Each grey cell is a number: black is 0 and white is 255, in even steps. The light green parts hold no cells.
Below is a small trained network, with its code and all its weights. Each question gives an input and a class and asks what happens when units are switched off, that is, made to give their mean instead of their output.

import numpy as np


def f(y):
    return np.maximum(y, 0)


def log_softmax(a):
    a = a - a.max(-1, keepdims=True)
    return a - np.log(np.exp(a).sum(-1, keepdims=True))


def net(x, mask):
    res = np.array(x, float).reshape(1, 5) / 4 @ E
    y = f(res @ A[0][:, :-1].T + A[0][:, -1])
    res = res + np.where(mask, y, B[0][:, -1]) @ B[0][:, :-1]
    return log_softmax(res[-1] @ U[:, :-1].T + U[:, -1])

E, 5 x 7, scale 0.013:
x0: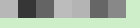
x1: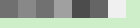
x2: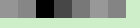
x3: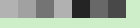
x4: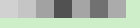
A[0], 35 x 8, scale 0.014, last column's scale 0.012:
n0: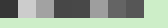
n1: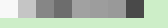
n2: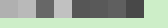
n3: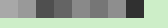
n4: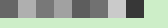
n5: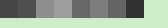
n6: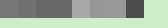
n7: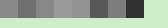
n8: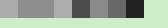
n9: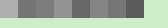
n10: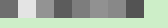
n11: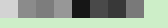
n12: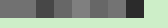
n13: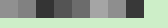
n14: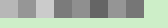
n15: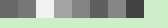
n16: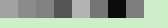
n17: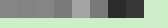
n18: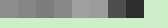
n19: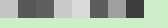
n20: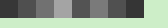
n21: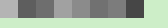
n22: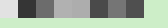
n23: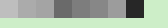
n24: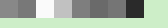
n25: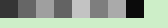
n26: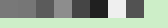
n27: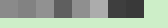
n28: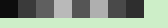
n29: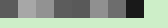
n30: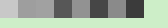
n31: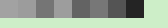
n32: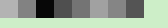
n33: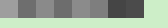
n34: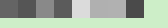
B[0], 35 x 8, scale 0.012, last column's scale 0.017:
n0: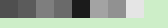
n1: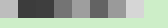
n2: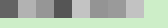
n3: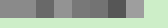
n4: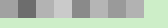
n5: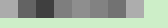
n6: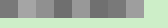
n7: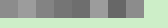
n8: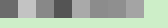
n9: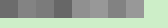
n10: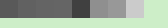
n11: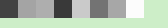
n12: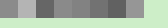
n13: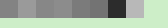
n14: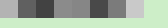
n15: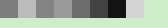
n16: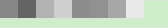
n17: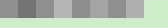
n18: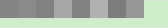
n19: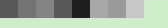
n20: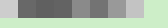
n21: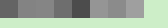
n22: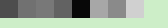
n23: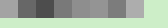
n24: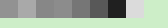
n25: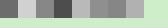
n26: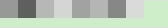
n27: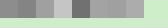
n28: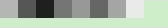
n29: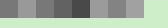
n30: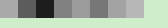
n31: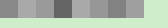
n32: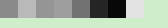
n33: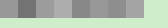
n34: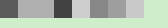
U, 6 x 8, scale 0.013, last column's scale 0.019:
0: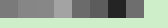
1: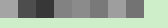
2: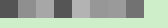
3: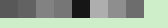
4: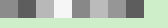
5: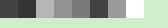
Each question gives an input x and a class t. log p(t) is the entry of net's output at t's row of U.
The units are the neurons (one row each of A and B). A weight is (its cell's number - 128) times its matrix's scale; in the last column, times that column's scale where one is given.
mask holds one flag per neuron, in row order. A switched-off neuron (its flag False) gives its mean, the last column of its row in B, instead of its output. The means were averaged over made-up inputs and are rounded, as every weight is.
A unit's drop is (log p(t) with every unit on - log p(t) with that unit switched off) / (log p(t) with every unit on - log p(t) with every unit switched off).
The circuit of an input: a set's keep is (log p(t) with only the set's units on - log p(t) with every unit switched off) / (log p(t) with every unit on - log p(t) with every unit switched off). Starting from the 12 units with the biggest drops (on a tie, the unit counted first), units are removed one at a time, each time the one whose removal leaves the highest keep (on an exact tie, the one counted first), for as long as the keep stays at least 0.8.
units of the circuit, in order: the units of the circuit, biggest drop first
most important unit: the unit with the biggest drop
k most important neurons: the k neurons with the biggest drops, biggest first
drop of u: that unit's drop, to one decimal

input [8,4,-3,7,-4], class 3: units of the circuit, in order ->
n22
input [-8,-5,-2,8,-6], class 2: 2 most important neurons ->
n11, n2
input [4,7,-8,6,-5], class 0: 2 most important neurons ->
n24, n15
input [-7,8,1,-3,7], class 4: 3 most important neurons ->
n26, n4, n28
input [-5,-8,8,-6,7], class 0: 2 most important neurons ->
n32, n13
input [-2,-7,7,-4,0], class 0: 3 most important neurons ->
n32, n26, n13
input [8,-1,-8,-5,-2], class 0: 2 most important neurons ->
n15, n24
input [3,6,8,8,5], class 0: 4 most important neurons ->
n32, n13, n3, n34
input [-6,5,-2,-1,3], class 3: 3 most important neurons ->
n0, n10, n16
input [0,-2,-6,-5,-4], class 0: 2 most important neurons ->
n15, n11
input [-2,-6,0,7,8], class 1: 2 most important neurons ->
n1, n30
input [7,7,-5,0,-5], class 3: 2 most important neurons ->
n19, n22
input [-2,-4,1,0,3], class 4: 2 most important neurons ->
n28, n16
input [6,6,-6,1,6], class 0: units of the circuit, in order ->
n24
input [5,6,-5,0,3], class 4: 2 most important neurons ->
n26, n32
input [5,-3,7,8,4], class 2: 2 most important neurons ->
n11, n2
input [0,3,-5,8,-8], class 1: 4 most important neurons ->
n28, n20, n5, n34
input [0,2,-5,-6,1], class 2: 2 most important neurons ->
n34, n32
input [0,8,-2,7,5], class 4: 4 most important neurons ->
n26, n4, n34, n25
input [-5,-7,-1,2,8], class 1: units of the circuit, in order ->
n1
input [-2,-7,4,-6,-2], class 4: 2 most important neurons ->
n16, n11
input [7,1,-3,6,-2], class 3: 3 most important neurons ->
n22, n19, n34
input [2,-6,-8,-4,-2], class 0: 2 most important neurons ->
n15, n24
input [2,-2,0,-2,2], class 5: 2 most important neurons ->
n28, n11
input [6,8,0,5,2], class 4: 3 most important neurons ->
n26, n4, n0
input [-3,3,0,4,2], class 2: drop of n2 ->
0.1
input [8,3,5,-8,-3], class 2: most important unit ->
n34
